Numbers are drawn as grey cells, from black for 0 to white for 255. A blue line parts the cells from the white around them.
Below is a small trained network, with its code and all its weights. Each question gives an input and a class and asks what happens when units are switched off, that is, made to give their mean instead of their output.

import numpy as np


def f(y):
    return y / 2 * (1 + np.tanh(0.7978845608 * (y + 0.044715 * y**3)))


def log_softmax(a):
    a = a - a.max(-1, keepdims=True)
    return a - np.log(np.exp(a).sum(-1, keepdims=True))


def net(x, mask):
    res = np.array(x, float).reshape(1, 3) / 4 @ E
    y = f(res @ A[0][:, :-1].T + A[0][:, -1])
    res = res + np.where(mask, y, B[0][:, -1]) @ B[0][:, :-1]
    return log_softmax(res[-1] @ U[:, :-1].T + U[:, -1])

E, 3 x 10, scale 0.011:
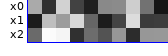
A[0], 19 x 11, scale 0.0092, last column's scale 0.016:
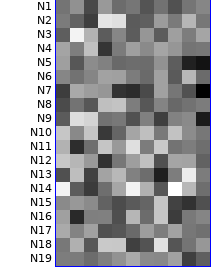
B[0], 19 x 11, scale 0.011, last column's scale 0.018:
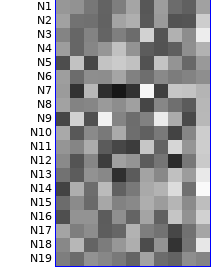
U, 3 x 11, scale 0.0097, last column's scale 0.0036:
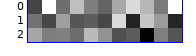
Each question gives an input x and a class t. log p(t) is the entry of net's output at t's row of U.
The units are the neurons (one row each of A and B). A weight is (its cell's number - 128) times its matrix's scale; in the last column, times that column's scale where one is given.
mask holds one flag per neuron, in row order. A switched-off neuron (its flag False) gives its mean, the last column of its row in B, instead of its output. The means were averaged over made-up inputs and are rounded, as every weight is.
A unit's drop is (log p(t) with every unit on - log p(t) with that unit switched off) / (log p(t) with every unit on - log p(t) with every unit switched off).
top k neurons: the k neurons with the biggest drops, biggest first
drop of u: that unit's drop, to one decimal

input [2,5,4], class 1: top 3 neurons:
N7; N14; N3
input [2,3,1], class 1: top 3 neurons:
N9; N14; N5
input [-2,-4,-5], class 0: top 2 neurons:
N14; N7
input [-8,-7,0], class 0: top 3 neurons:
N14; N7; N11
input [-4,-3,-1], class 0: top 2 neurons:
N14; N7
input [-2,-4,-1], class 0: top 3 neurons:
N14; N7; N3
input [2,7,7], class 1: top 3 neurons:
N7; N3; N14
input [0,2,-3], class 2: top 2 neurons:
N14; N9
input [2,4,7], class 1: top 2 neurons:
N7; N3
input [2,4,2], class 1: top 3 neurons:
N7; N14; N9
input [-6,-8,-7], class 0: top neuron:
N14
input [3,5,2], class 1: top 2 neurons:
N7; N14
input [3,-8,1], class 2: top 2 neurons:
N12; N10
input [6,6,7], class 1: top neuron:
N7
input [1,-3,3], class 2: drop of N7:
0.2
